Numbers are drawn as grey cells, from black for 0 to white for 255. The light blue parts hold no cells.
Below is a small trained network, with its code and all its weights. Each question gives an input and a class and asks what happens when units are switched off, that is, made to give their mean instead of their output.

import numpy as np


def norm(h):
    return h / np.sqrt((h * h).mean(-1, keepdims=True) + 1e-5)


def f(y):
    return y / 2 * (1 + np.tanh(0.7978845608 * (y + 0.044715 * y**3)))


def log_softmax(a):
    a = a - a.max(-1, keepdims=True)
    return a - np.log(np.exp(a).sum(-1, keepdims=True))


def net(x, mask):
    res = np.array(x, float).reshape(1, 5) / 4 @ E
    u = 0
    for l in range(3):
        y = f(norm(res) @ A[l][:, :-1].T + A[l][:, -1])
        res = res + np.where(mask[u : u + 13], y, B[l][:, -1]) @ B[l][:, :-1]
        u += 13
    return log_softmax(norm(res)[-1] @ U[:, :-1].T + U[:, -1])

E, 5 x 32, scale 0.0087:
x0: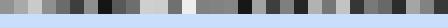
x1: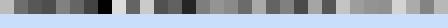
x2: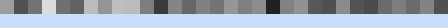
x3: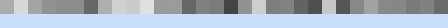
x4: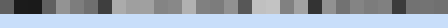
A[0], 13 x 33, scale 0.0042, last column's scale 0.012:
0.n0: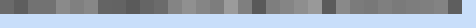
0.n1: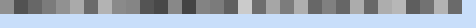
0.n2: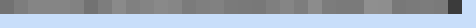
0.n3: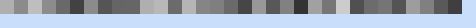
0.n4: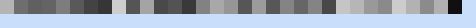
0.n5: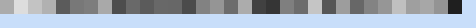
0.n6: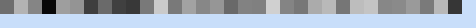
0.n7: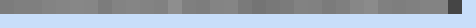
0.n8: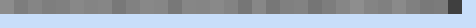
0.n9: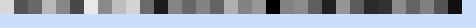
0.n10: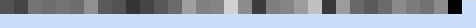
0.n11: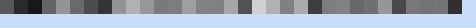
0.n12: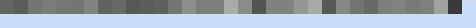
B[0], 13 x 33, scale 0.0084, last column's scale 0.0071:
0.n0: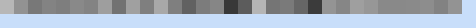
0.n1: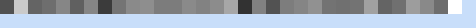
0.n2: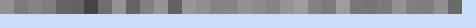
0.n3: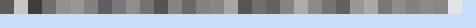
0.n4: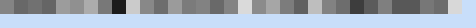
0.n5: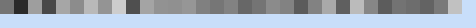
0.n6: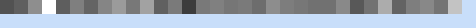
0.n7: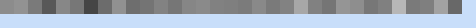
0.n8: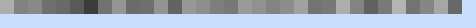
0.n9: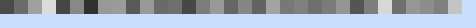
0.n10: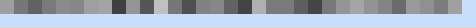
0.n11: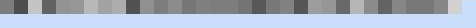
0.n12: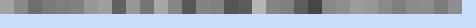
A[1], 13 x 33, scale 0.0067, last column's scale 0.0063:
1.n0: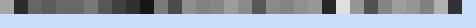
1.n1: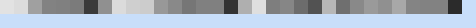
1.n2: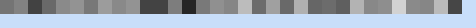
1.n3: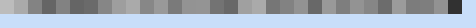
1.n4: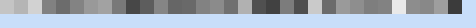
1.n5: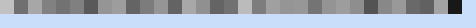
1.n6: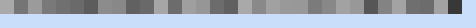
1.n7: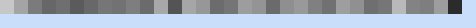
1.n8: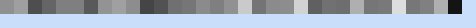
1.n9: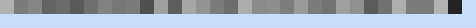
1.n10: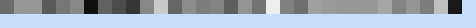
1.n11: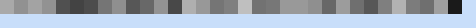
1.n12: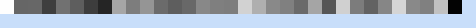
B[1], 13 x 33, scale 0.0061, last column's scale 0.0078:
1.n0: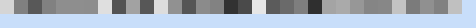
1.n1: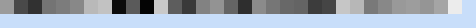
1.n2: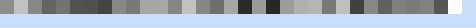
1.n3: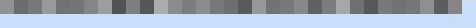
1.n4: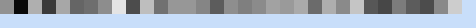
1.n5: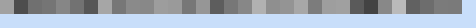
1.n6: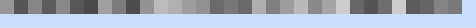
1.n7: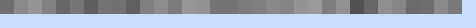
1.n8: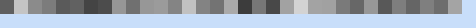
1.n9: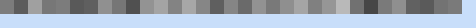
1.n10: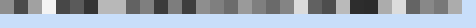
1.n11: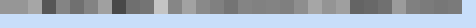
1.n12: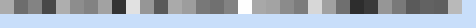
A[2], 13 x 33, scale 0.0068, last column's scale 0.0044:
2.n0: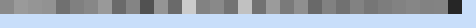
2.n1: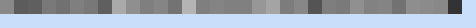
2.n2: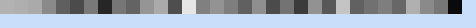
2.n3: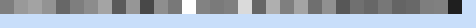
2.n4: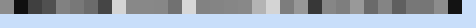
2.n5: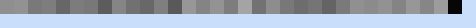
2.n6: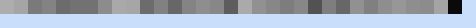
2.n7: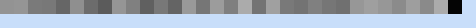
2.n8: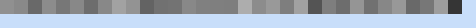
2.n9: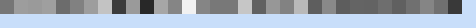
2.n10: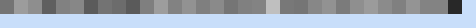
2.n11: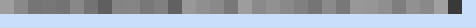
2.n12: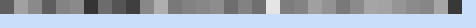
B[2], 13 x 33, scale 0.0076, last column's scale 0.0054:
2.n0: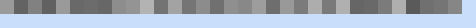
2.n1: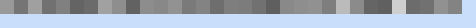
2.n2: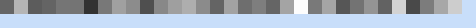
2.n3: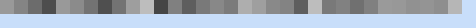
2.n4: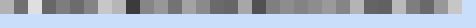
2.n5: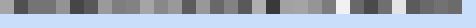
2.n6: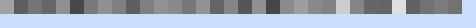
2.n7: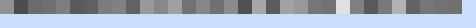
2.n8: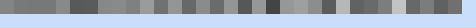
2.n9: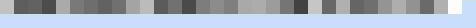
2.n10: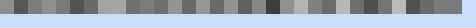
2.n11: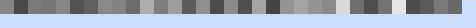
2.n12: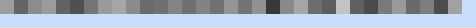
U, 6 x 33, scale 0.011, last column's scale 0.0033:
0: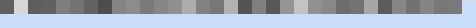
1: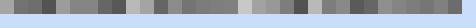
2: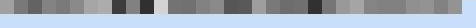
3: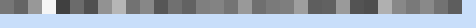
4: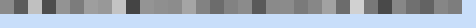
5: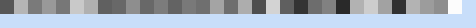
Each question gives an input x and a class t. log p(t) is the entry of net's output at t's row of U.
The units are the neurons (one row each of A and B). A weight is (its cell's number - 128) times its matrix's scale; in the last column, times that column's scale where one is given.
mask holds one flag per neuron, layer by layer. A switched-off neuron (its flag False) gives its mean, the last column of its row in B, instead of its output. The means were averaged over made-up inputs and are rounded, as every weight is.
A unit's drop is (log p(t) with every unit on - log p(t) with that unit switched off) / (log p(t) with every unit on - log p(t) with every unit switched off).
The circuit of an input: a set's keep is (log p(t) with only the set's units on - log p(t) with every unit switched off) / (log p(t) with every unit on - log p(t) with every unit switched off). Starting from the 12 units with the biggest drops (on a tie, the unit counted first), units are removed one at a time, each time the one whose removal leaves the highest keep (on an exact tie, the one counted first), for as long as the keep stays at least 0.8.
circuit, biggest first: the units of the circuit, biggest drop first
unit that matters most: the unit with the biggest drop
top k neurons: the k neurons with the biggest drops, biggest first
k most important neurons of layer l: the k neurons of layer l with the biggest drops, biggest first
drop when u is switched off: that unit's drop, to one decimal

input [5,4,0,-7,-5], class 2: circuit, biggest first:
(1.n0)
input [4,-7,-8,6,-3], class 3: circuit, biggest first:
(0.n6, 1.n10)
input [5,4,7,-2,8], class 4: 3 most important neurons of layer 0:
(0.n11, 0.n6, 0.n1)
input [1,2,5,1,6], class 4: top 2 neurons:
(0.n11, 2.n4)
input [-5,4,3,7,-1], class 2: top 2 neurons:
(1.n1, 0.n3)
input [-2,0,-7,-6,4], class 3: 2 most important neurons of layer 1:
(1.n10, 1.n1)
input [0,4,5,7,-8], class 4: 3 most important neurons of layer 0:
(0.n5, 0.n0, 0.n10)
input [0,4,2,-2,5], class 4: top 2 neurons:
(0.n11, 2.n4)
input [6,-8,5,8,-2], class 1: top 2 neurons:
(2.n9, 1.n2)
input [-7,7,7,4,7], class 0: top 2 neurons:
(1.n2, 0.n1)
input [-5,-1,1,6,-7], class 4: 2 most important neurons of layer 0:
(0.n5, 0.n0)
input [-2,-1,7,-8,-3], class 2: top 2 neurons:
(0.n10, 1.n0)
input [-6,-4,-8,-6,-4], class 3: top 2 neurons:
(0.n6, 1.n10)
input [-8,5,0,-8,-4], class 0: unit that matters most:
1.n2
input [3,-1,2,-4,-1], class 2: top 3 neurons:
(0.n10, 1.n2, 0.n1)
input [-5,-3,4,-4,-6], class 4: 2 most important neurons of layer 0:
(0.n5, 0.n3)
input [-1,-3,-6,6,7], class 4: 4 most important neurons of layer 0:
(0.n11, 0.n9, 0.n0, 0.n10)
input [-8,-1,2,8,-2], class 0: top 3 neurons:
(1.n8, 1.n2, 0.n1)
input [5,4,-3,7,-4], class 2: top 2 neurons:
(1.n1, 0.n1)
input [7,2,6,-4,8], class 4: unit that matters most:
0.n11
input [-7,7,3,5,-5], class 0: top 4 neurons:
(1.n2, 1.n8, 0.n1, 2.n9)
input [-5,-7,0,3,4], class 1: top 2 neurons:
(2.n9, 0.n3)
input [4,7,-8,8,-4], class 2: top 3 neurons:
(1.n1, 0.n9, 2.n9)
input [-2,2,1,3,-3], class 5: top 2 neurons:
(0.n5, 0.n1)
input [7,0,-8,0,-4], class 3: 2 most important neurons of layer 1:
(1.n10, 1.n2)
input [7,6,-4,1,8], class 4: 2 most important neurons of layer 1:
(1.n2, 1.n8)
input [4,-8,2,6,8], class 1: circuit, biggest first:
(2.n9)
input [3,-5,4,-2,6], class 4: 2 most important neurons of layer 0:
(0.n11, 0.n4)
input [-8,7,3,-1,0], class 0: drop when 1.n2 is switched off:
0.2
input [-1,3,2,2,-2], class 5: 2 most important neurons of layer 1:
(1.n2, 1.n4)
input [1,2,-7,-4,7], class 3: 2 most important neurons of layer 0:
(0.n6, 0.n5)
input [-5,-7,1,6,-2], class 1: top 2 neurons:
(2.n9, 0.n3)
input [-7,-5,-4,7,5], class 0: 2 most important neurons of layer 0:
(0.n1, 0.n0)
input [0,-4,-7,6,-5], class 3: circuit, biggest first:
(1.n10)
